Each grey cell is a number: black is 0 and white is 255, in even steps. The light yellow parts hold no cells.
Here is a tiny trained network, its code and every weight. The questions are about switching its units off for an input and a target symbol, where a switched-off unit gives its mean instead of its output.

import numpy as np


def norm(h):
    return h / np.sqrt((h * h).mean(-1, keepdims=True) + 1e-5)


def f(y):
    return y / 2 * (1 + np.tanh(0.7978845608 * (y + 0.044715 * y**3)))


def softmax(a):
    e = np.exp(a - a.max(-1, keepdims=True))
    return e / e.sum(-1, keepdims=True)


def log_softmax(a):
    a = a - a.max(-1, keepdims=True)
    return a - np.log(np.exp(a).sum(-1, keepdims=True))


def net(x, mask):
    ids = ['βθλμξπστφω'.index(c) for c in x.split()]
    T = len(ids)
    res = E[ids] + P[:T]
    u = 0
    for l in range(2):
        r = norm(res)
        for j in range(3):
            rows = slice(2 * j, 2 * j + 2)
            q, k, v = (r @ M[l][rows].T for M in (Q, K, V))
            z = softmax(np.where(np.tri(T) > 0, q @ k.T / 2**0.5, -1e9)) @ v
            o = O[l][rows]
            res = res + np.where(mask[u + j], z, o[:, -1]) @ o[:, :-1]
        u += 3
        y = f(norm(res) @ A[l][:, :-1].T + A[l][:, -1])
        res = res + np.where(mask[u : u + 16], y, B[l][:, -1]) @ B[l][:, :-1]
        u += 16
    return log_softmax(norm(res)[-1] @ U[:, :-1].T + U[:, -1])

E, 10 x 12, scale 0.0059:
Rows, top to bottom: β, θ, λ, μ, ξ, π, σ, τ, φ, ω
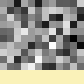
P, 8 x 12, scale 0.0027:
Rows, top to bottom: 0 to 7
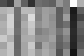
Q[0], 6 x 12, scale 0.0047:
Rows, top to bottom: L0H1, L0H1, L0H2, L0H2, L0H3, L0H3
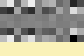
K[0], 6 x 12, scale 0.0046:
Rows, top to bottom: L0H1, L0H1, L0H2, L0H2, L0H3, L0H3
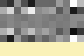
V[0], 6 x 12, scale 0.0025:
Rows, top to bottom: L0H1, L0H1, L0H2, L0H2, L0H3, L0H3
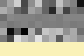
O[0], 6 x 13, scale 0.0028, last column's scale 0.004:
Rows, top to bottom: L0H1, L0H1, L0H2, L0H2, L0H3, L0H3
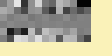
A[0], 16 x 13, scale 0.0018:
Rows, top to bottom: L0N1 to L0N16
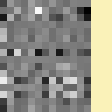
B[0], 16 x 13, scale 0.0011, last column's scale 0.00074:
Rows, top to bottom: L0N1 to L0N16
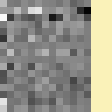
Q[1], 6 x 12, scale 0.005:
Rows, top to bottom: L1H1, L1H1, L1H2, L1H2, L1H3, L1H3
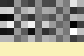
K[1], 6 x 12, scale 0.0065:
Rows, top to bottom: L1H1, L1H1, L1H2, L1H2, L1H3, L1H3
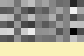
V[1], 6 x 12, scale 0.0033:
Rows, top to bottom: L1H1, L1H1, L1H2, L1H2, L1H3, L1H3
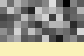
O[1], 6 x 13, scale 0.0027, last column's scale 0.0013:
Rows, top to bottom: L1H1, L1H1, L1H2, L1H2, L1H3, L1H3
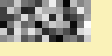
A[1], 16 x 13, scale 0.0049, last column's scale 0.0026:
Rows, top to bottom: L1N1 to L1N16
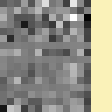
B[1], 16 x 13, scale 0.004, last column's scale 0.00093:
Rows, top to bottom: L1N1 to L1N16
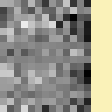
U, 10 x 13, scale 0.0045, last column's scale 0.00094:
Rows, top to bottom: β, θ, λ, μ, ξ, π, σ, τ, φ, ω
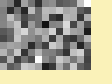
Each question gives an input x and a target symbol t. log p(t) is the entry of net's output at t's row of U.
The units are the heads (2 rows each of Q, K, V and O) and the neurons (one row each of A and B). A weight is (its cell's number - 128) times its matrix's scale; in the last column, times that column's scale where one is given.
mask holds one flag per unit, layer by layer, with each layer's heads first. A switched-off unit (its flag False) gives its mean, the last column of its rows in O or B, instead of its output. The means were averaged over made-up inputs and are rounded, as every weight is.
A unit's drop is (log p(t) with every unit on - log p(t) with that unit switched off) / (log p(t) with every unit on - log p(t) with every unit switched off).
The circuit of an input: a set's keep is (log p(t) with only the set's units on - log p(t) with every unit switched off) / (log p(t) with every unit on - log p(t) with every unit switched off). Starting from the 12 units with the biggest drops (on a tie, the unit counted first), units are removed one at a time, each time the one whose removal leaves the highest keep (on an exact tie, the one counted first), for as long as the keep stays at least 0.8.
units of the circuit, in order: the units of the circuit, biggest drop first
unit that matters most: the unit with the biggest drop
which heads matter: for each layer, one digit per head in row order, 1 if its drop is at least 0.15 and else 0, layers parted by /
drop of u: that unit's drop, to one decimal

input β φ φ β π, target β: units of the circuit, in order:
(L0H1, L0H3)
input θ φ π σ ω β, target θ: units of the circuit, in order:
(L0H3, L0H1)
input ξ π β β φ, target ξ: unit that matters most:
L0H3
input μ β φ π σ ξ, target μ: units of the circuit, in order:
(L1H2, L1H3)
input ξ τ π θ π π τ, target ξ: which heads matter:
101 / 000
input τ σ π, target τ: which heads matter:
000 / 110
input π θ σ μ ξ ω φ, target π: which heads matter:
000 / 011
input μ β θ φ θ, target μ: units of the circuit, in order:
(L1H2, L1H3)
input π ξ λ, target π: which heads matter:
000 / 010
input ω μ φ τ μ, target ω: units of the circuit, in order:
(L1H2, L1H1)
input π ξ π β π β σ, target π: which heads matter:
000 / 011
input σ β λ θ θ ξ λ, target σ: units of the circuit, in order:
(L1H1, L1N16, L1H2)
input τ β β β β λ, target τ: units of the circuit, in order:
(L1H1, L1H3, L1H2)
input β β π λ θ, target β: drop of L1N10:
0.0
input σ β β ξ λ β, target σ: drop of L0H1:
0.3
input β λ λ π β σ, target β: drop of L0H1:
0.8
